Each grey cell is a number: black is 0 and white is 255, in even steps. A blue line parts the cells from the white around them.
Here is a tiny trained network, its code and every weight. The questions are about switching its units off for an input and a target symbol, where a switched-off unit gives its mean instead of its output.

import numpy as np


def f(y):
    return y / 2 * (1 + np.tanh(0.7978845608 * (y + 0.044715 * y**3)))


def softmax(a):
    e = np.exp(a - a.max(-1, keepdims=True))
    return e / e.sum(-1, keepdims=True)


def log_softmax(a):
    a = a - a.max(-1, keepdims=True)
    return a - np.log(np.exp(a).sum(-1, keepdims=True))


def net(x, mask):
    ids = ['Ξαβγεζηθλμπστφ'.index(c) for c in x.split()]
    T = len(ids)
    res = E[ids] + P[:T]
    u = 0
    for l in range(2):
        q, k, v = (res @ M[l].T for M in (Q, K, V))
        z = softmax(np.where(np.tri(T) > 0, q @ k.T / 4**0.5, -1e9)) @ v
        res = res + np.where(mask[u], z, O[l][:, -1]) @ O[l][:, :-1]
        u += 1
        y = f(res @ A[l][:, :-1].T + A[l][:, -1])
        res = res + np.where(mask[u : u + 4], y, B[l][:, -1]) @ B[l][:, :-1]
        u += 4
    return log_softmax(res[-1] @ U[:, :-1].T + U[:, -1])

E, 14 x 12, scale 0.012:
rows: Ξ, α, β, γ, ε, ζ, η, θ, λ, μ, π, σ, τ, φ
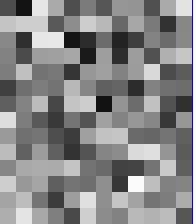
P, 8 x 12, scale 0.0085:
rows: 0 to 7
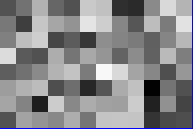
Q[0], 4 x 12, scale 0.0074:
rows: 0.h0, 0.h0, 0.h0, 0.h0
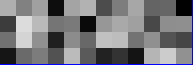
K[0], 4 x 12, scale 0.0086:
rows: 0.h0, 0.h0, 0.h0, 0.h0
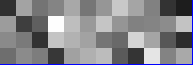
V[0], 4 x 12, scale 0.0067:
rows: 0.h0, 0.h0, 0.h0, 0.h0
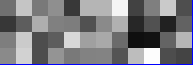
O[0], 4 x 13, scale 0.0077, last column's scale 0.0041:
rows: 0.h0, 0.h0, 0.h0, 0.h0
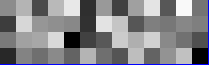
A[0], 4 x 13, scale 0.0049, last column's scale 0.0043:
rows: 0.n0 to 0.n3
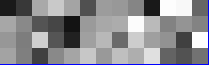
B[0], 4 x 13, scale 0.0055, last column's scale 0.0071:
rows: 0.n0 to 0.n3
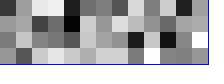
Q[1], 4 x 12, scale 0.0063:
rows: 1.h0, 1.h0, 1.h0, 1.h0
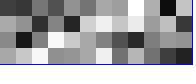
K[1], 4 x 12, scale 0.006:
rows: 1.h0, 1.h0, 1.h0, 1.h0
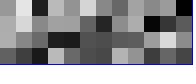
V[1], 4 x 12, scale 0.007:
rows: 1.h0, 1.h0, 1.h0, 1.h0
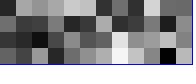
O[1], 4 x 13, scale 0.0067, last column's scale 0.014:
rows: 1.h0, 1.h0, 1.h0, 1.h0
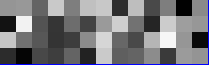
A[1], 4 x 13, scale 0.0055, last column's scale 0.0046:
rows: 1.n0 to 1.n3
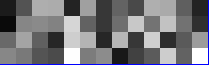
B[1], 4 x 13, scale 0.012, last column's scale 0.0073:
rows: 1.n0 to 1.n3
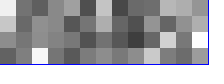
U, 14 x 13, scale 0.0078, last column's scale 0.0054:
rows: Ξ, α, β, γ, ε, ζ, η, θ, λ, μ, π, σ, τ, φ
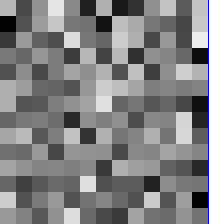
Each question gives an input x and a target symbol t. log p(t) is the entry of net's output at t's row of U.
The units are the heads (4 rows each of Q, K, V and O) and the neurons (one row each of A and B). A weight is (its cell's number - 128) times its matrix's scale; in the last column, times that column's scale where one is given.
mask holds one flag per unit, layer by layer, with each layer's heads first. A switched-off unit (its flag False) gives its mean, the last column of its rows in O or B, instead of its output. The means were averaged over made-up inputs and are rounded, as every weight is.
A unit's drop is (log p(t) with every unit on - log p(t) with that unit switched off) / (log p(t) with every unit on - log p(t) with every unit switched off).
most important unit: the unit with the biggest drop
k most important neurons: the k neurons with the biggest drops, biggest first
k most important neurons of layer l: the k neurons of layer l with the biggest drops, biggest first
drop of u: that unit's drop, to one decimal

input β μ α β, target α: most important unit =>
1.h0
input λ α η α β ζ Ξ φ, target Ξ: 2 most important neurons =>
[1.n2, 0.n2]
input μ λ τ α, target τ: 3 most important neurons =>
[0.n2, 0.n3, 0.n1]
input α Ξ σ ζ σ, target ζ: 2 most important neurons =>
[0.n2, 0.n1]
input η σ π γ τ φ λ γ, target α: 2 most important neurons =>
[1.n2, 1.n1]
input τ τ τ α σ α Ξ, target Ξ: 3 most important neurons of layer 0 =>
[0.n0, 0.n1, 0.n2]
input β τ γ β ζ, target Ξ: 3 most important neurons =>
[1.n1, 1.n2, 0.n1]
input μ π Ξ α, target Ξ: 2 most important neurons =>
[1.n2, 0.n0]
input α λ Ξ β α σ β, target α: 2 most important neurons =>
[1.n0, 1.n1]
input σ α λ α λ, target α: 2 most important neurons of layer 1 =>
[1.n0, 1.n1]
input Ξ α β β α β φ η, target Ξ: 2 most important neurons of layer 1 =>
[1.n2, 1.n1]
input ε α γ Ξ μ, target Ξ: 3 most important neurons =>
[1.n2, 0.n0, 0.n3]
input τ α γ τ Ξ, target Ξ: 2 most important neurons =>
[1.n0, 0.n0]
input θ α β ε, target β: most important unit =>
1.h0
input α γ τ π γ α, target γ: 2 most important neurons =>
[0.n2, 1.n2]
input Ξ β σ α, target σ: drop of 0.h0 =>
0.9
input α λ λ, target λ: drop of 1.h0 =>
0.1
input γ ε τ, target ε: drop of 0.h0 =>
0.8
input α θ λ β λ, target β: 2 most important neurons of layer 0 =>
[0.n2, 0.n3]
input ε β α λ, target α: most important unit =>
1.h0
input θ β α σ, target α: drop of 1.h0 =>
0.5
